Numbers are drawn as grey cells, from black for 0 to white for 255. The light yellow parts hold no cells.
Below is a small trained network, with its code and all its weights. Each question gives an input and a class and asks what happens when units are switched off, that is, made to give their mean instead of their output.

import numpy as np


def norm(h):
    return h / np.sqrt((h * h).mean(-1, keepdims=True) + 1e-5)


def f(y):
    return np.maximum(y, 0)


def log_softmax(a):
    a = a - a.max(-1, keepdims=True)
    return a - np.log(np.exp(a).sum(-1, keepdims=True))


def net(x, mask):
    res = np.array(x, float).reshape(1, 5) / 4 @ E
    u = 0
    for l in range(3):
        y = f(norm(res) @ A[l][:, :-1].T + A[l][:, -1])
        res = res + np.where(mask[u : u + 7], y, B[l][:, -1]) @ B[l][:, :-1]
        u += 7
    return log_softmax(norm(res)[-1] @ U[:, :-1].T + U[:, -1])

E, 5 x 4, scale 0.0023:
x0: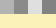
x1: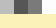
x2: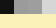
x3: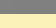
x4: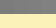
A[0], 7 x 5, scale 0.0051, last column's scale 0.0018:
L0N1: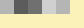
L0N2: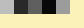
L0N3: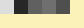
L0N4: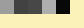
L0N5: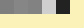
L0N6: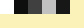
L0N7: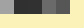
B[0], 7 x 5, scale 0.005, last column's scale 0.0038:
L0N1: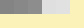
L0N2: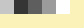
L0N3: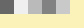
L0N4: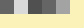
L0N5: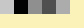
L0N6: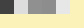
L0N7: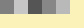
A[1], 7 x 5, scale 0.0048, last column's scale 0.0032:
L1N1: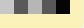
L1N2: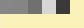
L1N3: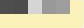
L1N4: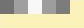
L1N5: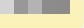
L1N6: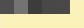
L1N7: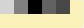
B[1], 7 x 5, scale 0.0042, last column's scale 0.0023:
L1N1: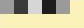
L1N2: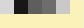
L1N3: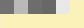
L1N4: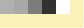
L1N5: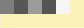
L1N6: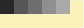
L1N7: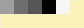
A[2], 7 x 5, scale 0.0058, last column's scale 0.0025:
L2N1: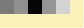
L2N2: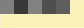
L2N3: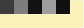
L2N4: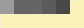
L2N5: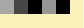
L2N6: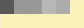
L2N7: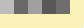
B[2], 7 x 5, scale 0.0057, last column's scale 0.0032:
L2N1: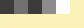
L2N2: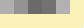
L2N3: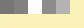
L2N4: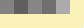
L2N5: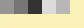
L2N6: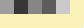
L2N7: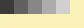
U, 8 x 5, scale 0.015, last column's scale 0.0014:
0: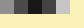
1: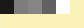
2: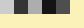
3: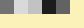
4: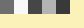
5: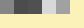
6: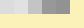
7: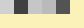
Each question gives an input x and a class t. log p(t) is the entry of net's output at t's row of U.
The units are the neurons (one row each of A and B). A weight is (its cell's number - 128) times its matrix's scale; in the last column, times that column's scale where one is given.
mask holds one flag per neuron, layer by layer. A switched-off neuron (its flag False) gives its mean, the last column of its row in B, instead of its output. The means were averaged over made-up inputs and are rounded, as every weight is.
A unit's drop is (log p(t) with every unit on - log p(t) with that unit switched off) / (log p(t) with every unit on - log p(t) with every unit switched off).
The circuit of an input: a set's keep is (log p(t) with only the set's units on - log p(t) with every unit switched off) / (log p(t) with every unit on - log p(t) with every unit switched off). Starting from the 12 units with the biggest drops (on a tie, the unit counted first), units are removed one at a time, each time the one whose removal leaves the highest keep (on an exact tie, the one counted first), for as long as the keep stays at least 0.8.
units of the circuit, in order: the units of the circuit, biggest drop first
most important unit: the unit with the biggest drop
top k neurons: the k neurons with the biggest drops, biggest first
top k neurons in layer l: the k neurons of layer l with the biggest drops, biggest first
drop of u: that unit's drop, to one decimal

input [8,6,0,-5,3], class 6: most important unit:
L0N2
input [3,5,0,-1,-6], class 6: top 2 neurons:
(L0N6; L0N2)
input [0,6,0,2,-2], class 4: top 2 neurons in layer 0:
(L0N6; L0N4)
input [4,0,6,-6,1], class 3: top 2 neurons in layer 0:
(L0N2; L0N1)
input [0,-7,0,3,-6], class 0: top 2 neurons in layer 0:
(L0N6; L0N3)
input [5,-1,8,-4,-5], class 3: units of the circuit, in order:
(L1N4; L0N1)
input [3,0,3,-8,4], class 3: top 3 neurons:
(L0N2; L1N3; L0N1)
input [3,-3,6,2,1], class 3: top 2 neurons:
(L2N1; L1N4)
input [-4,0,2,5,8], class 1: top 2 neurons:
(L0N2; L0N1)
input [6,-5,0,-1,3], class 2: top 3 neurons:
(L0N6; L0N3; L1N1)
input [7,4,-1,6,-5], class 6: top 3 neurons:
(L0N2; L1N4; L0N6)
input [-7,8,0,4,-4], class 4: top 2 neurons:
(L0N6; L0N4)
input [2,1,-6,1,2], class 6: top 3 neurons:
(L0N3; L0N6; L0N2)
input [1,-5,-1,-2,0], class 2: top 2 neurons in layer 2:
(L2N1; L2N5)
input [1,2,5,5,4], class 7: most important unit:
L2N1
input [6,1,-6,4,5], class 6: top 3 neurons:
(L0N3; L0N6; L0N5)
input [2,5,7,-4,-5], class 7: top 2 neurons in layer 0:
(L0N2; L0N5)
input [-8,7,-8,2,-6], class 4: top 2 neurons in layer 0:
(L0N6; L0N3)
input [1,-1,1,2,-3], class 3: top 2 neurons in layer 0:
(L0N2; L0N5)
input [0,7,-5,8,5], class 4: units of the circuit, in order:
(L0N6)
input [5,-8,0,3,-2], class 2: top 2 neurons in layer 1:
(L1N1; L1N3)
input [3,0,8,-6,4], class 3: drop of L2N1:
0.3
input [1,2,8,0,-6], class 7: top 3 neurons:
(L2N1; L0N2; L1N7)
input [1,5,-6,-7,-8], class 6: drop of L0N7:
-0.1
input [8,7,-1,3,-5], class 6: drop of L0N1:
-0.1
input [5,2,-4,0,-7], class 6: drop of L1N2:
0.0
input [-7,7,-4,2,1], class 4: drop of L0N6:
0.1
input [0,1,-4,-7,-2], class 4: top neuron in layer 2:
(L2N3)
